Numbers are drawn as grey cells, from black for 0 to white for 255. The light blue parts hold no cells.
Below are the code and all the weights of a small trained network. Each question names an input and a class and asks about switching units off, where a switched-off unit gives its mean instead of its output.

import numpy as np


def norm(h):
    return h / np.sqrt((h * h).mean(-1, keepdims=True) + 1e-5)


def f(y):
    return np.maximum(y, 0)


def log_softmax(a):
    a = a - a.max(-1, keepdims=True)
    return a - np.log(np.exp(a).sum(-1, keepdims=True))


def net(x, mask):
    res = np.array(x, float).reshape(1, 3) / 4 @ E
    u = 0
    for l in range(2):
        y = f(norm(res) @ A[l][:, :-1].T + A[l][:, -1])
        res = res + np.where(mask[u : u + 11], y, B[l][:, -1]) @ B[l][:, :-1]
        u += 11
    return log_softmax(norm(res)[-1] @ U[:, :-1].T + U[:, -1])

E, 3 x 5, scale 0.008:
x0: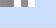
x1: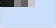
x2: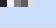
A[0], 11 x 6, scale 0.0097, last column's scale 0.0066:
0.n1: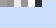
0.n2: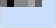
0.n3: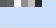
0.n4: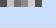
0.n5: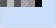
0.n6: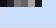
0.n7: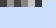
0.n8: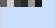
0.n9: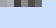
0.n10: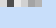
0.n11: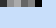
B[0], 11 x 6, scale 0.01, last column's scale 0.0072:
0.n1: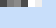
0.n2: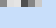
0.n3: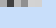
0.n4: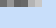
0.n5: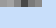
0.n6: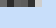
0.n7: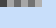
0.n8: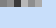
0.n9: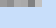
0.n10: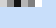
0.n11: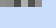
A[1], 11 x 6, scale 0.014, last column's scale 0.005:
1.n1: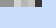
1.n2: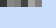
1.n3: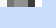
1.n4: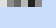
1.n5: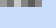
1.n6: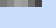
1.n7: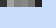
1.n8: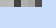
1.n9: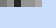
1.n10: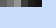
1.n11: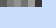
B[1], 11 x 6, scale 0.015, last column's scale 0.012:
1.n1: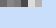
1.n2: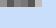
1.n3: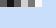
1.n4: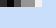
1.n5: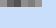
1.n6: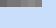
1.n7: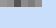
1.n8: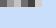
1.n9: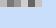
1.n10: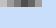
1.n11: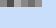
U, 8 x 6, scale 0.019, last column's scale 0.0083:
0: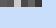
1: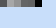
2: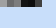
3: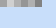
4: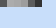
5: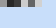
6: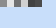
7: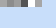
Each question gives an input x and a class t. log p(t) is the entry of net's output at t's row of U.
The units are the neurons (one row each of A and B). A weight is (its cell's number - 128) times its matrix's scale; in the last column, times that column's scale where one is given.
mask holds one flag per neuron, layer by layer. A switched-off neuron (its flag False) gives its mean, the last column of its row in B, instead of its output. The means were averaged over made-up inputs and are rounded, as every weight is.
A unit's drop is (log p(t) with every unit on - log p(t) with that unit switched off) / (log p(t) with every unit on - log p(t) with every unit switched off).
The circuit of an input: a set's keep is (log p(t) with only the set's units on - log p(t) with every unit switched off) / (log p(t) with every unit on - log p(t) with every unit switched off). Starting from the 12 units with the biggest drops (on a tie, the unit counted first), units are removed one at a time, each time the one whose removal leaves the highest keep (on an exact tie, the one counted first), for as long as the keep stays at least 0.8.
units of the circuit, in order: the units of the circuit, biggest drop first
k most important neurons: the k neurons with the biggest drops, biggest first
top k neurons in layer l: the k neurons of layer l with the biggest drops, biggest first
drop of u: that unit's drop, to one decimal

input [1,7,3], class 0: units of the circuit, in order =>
[0.n6, 1.n3, 1.n4]
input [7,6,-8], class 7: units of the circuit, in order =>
[0.n2, 1.n1]
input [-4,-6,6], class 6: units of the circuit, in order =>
[1.n8, 1.n3]
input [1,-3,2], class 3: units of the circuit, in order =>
[1.n4, 1.n3]
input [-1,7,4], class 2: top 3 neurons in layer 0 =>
[0.n10, 0.n6, 0.n2]
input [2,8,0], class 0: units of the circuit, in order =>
[0.n6, 1.n3, 0.n2]
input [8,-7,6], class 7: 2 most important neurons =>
[0.n1, 1.n1]
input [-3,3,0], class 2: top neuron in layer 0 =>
[0.n10]
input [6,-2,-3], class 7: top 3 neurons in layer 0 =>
[0.n1, 0.n3, 0.n6]
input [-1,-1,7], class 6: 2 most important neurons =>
[1.n4, 1.n3]
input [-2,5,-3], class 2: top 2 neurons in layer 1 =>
[1.n10, 1.n4]
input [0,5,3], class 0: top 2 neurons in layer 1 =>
[1.n3, 1.n4]
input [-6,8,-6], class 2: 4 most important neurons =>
[0.n10, 1.n10, 0.n2, 1.n4]
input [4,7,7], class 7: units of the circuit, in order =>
[1.n3]
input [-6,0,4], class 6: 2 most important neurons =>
[1.n3, 0.n10]
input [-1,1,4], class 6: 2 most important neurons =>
[1.n4, 1.n3]
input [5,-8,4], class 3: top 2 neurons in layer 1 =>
[1.n4, 1.n8]
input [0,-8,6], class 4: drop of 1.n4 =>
-0.1
